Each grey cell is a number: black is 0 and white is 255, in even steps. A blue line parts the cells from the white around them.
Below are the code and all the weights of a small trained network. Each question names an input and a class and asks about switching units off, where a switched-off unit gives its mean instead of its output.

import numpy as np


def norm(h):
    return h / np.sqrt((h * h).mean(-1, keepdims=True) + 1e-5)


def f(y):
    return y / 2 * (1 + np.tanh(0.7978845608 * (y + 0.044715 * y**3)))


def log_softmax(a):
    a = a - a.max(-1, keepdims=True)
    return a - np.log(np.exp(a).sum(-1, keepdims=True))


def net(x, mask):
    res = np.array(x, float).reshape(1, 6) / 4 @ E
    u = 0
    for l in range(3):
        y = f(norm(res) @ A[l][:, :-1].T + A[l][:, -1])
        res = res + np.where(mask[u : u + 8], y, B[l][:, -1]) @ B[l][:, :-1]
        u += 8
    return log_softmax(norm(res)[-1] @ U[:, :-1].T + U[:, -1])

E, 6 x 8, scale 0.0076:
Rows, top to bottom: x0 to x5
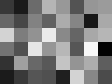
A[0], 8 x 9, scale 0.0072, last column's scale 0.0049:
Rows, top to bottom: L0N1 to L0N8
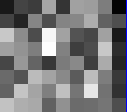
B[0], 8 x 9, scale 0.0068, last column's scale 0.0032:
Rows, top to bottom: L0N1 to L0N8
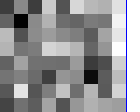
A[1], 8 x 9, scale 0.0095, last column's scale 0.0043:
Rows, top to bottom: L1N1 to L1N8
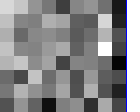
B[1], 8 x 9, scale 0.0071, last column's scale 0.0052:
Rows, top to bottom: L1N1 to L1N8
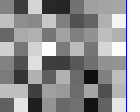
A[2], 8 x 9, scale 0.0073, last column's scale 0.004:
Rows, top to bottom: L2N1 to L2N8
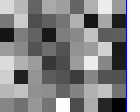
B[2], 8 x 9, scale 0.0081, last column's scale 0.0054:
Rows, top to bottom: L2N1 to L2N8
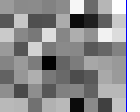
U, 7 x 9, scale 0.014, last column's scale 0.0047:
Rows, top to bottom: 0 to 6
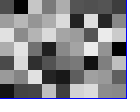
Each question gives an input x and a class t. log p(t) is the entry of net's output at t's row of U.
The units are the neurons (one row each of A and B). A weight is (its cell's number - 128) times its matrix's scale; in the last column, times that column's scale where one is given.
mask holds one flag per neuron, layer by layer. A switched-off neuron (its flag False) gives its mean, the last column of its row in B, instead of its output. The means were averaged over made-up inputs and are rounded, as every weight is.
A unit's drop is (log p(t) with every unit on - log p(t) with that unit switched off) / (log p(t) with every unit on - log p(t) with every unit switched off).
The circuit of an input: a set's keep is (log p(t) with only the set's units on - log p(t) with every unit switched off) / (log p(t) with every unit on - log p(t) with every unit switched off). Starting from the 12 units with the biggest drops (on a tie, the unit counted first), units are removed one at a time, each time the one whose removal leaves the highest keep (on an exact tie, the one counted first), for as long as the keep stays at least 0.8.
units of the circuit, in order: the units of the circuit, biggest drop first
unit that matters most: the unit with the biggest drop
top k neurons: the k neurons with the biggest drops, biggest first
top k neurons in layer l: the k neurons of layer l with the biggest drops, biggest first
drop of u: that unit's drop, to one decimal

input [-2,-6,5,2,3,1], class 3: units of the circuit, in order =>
(L2N5, L0N2, L1N1)
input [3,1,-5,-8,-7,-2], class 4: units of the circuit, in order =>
(L2N2)
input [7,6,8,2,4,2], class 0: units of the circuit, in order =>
(L2N3, L0N6, L1N4)
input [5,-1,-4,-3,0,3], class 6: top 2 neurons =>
(L0N1, L0N2)
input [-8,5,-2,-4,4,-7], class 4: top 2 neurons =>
(L1N8, L2N2)
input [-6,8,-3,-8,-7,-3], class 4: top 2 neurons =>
(L1N8, L2N2)
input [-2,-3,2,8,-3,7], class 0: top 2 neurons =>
(L1N6, L0N2)
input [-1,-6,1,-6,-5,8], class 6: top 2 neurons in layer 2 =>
(L2N8, L2N6)
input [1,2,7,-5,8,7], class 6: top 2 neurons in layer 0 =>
(L0N1, L0N6)
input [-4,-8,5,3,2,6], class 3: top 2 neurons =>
(L0N7, L2N5)
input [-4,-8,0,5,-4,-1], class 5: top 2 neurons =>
(L1N1, L1N5)
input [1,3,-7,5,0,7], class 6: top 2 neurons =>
(L0N1, L2N3)
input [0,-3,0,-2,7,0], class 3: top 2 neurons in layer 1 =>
(L1N6, L1N8)
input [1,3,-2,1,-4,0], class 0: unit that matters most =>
L0N6
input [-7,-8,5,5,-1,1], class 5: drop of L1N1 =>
0.4
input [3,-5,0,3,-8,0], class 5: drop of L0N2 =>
0.2
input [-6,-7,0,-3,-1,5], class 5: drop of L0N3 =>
0.0
